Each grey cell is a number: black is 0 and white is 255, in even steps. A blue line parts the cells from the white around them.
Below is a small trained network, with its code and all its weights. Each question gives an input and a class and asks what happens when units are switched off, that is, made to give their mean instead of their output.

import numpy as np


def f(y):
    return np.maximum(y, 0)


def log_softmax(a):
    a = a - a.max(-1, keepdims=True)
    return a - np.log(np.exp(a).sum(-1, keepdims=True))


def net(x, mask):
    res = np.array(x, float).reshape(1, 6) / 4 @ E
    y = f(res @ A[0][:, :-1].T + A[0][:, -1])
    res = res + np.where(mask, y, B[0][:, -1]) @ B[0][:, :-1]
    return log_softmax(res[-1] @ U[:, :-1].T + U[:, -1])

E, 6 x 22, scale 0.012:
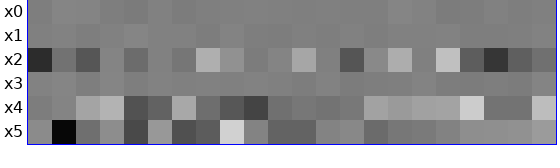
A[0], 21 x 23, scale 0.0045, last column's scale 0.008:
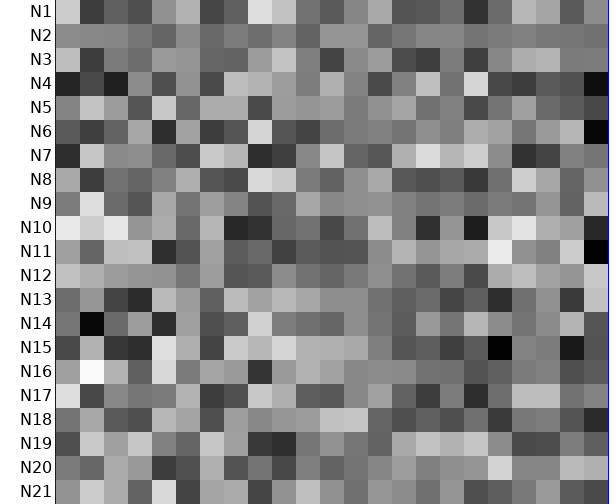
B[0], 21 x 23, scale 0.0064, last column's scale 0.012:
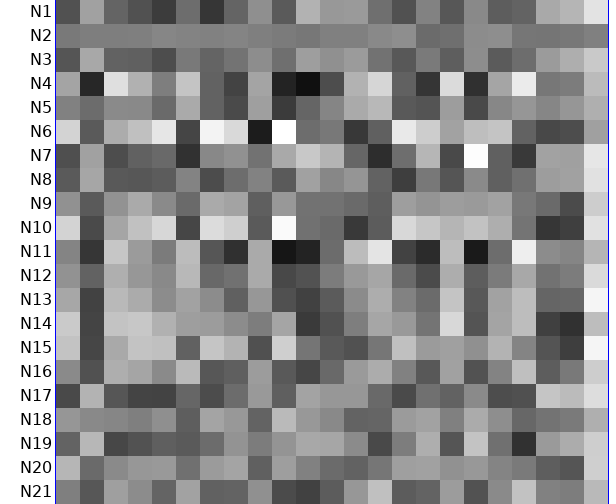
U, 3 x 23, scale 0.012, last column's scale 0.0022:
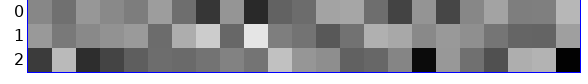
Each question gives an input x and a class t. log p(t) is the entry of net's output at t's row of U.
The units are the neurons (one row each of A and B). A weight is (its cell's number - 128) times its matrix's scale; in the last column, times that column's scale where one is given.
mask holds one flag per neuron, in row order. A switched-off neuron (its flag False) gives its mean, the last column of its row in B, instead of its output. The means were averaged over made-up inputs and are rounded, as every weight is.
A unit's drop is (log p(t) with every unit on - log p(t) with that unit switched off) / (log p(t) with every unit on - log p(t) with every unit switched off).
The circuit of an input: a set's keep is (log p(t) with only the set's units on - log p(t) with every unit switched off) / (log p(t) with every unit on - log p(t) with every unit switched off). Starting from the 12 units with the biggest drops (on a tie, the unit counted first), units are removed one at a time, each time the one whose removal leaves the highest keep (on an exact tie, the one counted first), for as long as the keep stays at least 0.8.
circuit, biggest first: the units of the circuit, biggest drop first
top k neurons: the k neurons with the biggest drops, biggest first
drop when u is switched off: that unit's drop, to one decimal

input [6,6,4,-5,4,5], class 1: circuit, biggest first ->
N6
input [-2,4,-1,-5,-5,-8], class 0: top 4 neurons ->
N16, N5, N21, N10
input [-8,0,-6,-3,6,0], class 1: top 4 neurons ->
N10, N20, N4, N13
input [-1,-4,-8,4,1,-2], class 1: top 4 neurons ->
N10, N4, N13, N11
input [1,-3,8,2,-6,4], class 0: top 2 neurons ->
N4, N10
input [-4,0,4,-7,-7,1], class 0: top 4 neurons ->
N4, N10, N13, N7
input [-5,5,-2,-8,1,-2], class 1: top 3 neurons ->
N11, N4, N13
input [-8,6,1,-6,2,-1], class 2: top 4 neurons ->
N10, N15, N14, N13
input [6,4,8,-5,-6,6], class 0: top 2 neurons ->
N4, N10
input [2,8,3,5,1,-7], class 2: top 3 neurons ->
N10, N7, N19
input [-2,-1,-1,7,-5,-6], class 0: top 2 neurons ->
N10, N16
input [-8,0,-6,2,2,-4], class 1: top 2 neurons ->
N10, N4
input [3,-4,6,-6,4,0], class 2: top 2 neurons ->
N10, N15
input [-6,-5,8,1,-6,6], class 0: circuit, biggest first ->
N4
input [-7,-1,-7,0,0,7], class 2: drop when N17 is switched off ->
0.3
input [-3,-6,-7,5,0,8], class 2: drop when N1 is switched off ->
0.2
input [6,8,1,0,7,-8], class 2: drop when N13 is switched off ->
0.1
